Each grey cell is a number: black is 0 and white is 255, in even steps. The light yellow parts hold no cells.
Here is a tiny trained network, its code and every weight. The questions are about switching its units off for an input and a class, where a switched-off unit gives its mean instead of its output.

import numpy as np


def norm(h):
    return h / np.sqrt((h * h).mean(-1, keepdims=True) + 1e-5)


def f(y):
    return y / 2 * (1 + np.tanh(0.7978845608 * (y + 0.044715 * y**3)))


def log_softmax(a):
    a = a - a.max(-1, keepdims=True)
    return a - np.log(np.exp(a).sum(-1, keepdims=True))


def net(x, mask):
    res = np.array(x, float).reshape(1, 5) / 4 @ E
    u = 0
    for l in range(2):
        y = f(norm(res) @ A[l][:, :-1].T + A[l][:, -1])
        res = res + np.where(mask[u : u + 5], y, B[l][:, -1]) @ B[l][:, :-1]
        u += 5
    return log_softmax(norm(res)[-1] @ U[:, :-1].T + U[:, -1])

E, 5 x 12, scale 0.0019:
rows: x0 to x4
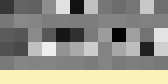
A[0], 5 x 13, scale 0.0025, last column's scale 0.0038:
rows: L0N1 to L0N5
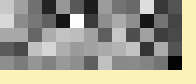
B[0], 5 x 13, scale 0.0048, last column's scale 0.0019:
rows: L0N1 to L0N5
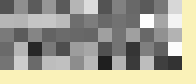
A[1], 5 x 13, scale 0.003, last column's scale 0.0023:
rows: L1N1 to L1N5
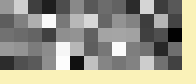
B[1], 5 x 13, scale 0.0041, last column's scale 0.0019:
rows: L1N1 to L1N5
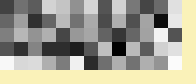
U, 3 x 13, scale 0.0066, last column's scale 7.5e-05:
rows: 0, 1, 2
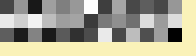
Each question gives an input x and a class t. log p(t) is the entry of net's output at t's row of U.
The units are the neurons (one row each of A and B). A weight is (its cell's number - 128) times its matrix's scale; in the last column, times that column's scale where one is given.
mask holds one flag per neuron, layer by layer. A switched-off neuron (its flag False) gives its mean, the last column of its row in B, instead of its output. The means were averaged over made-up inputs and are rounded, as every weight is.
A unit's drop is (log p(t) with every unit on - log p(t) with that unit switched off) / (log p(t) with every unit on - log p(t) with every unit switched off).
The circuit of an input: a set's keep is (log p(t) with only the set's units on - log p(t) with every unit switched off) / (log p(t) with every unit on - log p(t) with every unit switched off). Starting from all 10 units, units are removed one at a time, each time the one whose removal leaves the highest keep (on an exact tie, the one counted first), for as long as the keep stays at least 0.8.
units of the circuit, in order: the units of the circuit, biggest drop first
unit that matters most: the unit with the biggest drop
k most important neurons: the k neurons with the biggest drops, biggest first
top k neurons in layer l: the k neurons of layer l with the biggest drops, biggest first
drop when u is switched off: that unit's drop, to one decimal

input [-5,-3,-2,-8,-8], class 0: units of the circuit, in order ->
(L1N1)
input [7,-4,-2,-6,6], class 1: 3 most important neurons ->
(L1N5, L0N4, L1N2)
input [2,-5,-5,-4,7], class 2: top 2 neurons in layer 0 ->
(L0N4, L0N3)
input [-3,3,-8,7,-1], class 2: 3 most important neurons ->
(L1N4, L0N1, L1N1)
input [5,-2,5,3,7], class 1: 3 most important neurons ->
(L1N5, L1N4, L0N3)
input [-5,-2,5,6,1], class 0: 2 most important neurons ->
(L1N2, L1N5)
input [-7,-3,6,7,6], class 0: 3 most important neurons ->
(L1N2, L1N5, L0N4)
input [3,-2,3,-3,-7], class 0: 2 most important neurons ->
(L0N1, L0N2)
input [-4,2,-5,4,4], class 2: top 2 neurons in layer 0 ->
(L0N1, L0N3)
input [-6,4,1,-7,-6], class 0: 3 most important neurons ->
(L1N1, L0N1, L1N5)
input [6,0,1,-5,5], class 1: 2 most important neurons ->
(L1N5, L0N4)
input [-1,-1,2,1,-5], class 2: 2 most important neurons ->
(L0N1, L1N5)
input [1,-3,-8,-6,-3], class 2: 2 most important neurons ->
(L1N4, L0N4)
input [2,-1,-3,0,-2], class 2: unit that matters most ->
L0N2
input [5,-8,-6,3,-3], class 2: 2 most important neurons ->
(L1N4, L0N2)
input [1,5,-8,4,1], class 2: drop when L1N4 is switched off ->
0.8
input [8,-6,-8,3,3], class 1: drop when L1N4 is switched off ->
-0.1
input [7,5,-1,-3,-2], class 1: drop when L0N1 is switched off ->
0.0
